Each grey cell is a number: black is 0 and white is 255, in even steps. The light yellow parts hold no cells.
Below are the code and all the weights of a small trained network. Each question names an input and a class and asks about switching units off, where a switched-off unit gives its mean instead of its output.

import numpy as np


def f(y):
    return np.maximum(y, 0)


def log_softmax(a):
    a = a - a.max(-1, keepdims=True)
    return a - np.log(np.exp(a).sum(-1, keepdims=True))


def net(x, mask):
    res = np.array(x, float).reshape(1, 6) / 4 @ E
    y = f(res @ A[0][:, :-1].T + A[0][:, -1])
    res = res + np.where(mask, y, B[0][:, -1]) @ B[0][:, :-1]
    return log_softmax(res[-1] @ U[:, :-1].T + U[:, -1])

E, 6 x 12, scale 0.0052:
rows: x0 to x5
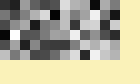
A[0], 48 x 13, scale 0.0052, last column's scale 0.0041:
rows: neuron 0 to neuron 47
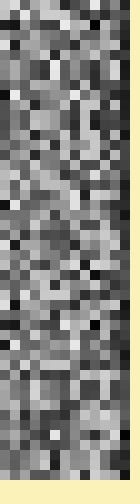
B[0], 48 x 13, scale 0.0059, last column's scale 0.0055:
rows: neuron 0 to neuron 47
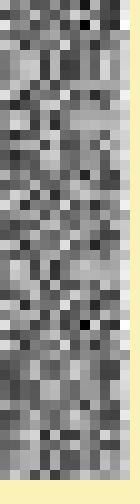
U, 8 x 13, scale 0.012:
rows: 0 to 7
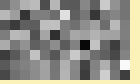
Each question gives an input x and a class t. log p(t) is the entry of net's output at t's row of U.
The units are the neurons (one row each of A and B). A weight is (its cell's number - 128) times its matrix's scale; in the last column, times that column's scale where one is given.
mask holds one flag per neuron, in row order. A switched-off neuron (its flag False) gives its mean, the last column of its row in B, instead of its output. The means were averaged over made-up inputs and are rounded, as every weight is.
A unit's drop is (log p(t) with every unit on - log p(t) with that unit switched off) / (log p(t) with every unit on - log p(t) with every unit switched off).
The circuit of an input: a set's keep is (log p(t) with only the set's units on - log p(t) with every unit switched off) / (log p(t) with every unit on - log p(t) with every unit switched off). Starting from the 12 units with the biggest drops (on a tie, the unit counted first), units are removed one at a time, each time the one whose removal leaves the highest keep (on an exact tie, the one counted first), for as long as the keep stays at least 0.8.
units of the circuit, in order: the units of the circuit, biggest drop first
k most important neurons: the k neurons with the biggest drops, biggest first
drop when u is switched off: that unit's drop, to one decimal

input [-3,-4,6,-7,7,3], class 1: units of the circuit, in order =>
(neuron 24)
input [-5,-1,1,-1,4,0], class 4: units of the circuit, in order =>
(neuron 0; neuron 17)
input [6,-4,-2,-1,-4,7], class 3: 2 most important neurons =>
(neuron 26; neuron 19)
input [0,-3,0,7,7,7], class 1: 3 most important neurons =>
(neuron 9; neuron 34; neuron 20)
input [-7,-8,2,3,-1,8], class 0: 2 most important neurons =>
(neuron 43; neuron 6)
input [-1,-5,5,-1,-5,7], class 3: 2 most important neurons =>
(neuron 26; neuron 19)
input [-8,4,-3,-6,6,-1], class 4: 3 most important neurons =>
(neuron 0; neuron 17; neuron 40)
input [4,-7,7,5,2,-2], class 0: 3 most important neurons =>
(neuron 43; neuron 7; neuron 6)
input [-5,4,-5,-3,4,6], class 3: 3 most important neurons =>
(neuron 26; neuron 19; neuron 47)
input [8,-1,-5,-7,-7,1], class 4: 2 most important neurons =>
(neuron 2; neuron 32)
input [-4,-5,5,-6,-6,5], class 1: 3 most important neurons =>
(neuron 24; neuron 30; neuron 4)
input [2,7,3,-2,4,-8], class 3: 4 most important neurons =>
(neuron 12; neuron 27; neuron 8; neuron 11)
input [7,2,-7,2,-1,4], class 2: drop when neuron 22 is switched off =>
0.2
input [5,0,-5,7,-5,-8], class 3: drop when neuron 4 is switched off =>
0.1
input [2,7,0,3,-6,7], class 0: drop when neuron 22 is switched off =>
0.0
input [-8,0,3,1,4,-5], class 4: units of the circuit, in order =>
(neuron 0)
